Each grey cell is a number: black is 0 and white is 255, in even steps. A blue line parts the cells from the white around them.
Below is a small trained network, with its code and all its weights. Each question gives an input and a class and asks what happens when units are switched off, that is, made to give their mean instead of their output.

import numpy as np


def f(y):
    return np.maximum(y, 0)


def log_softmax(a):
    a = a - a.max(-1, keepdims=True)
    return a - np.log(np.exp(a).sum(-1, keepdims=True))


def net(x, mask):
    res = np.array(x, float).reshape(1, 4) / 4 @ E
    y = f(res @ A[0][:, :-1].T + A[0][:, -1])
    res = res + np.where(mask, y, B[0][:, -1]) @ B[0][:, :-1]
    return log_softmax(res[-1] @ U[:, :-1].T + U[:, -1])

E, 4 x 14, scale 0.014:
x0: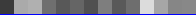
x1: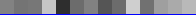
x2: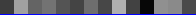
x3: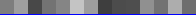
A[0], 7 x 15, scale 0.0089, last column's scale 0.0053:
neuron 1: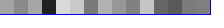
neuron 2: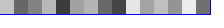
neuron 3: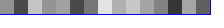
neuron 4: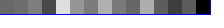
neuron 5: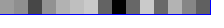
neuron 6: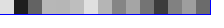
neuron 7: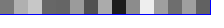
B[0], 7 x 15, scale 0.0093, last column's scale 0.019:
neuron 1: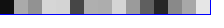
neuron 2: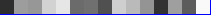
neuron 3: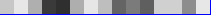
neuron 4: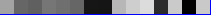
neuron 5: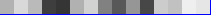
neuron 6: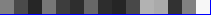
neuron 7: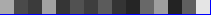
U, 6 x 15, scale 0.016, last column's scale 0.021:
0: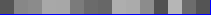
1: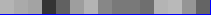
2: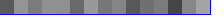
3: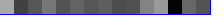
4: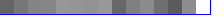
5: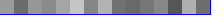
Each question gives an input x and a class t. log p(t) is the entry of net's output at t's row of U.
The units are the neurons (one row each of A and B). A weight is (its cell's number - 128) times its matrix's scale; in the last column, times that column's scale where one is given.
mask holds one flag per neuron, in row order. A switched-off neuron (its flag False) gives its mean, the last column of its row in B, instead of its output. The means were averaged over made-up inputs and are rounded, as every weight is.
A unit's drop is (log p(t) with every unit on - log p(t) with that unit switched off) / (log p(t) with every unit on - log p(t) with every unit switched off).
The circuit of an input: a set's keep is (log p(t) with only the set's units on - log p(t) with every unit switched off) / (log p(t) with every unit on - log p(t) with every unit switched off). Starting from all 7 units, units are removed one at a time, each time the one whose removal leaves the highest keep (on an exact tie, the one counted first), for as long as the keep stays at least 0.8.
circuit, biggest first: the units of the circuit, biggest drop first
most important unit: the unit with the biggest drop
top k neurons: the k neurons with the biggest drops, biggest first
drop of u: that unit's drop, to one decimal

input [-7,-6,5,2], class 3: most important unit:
neuron 2
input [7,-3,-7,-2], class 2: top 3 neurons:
neuron 1; neuron 7; neuron 6
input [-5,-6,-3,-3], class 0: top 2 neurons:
neuron 1; neuron 4
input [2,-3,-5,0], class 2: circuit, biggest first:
neuron 1; neuron 7
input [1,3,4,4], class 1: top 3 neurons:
neuron 2; neuron 6; neuron 7
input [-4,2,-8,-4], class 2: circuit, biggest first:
neuron 2; neuron 6; neuron 1; neuron 3
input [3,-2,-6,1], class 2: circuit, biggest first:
neuron 1; neuron 7; neuron 5
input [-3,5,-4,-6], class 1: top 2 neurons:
neuron 3; neuron 1
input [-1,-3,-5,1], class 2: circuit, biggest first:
neuron 1; neuron 6
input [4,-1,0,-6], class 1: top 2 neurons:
neuron 3; neuron 6
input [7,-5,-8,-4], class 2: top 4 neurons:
neuron 1; neuron 7; neuron 6; neuron 3
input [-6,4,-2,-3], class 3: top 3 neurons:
neuron 6; neuron 1; neuron 5
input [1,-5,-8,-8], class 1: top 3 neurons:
neuron 3; neuron 1; neuron 2
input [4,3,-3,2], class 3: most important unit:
neuron 7
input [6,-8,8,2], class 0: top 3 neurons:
neuron 6; neuron 7; neuron 3
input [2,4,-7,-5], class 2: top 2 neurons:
neuron 2; neuron 7
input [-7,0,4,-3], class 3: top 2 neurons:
neuron 1; neuron 2
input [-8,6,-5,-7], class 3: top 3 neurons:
neuron 6; neuron 5; neuron 1
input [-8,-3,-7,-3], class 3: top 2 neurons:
neuron 6; neuron 4
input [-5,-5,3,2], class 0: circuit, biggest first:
neuron 7
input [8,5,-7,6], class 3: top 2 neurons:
neuron 7; neuron 3
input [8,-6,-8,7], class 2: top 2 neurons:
neuron 1; neuron 7
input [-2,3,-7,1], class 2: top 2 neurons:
neuron 2; neuron 6
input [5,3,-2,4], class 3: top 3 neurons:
neuron 7; neuron 3; neuron 1
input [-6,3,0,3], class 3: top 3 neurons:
neuron 6; neuron 1; neuron 3
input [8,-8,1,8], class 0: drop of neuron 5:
-0.1
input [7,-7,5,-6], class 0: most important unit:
neuron 6
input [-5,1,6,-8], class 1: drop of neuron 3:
0.0
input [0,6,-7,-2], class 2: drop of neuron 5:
0.1
